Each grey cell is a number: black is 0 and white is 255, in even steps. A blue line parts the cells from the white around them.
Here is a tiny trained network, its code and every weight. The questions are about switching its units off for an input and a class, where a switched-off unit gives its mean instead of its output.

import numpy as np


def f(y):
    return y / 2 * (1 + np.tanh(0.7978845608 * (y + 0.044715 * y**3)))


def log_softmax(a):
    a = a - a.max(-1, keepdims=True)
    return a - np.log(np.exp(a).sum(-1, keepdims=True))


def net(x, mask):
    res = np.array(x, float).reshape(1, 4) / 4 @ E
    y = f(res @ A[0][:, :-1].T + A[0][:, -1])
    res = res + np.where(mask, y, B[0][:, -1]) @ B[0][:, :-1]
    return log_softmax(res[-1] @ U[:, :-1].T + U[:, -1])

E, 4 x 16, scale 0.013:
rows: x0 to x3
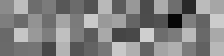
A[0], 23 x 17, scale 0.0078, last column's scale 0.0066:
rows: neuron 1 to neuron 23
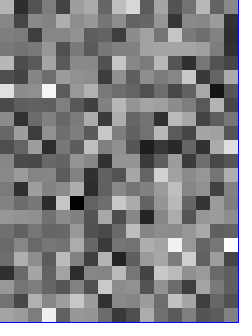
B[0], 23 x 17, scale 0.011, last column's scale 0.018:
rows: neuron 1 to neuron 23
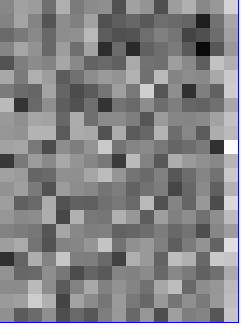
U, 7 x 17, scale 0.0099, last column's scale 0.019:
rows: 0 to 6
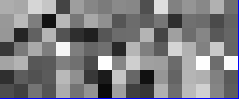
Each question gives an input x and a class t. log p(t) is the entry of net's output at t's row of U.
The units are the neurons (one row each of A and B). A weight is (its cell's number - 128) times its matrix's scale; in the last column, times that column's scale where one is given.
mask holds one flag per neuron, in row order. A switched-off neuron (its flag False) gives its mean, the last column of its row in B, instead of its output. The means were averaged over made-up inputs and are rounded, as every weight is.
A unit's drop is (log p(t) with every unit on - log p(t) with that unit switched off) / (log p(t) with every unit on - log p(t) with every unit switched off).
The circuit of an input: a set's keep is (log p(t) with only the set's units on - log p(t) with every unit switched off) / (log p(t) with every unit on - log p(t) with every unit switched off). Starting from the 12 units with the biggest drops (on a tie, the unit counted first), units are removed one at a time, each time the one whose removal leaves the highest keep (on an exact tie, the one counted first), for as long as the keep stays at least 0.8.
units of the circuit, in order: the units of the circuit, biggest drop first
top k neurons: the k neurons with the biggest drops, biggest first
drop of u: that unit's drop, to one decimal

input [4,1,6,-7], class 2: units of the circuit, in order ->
neuron 23
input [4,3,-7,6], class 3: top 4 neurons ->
neuron 1; neuron 12; neuron 5; neuron 7
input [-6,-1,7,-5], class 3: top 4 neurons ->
neuron 19; neuron 10; neuron 16; neuron 21
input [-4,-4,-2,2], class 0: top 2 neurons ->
neuron 11; neuron 22
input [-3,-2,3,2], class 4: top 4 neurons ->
neuron 10; neuron 18; neuron 16; neuron 21
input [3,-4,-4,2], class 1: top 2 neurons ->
neuron 19; neuron 13
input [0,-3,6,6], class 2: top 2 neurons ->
neuron 15; neuron 8
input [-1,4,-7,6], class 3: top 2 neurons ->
neuron 1; neuron 12
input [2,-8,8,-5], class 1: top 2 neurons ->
neuron 18; neuron 13
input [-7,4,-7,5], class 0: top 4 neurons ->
neuron 9; neuron 22; neuron 6; neuron 19
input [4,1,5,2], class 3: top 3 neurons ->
neuron 19; neuron 22; neuron 6
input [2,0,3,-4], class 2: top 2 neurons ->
neuron 11; neuron 18
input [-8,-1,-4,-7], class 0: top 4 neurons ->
neuron 22; neuron 9; neuron 6; neuron 15
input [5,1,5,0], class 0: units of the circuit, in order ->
neuron 10
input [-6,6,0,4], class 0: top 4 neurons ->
neuron 6; neuron 9; neuron 22; neuron 18
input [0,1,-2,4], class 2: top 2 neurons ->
neuron 15; neuron 18
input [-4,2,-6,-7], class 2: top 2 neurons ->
neuron 7; neuron 23
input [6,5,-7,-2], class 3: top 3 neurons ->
neuron 1; neuron 5; neuron 12
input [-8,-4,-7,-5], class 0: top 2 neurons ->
neuron 22; neuron 9
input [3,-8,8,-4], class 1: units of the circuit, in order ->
neuron 3
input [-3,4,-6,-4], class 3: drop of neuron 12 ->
0.1
